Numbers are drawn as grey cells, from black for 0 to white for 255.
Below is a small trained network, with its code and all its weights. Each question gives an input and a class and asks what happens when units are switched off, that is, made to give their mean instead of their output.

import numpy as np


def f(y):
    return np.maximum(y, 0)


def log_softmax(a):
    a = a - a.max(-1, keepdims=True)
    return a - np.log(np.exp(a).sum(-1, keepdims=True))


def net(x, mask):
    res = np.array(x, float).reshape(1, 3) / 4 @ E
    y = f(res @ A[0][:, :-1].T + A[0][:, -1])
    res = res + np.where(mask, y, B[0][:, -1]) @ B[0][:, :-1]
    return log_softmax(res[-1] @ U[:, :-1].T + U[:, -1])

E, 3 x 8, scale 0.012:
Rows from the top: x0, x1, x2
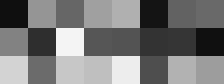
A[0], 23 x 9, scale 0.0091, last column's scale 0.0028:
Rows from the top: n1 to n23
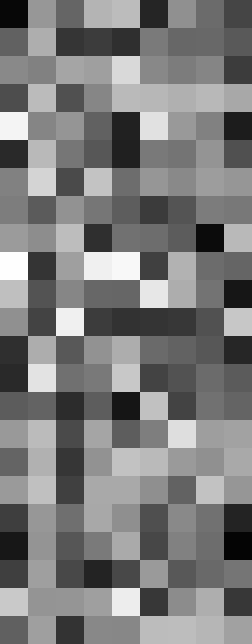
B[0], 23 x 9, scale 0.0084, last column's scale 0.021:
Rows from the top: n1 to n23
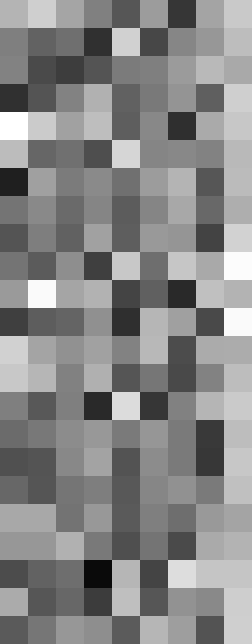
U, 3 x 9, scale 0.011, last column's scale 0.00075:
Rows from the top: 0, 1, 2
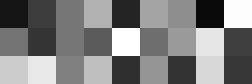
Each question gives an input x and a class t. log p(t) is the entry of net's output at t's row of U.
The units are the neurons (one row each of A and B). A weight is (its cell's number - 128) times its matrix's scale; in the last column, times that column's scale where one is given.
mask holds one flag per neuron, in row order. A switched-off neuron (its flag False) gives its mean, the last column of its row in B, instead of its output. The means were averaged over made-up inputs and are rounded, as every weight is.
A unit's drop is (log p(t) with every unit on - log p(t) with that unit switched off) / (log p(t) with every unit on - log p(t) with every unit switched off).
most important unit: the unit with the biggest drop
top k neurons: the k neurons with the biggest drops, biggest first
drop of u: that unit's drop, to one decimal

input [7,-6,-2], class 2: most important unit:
n1
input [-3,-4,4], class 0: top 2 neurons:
n15, n21
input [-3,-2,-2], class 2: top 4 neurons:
n12, n10, n5, n9
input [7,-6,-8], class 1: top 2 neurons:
n21, n2
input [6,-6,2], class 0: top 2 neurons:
n4, n17
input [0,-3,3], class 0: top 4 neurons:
n15, n21, n2, n6
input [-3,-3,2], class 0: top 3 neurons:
n1, n14, n13
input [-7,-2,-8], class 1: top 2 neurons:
n15, n21
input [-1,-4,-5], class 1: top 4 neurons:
n15, n12, n21, n2
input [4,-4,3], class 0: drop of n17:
0.2
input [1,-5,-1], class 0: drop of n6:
0.0
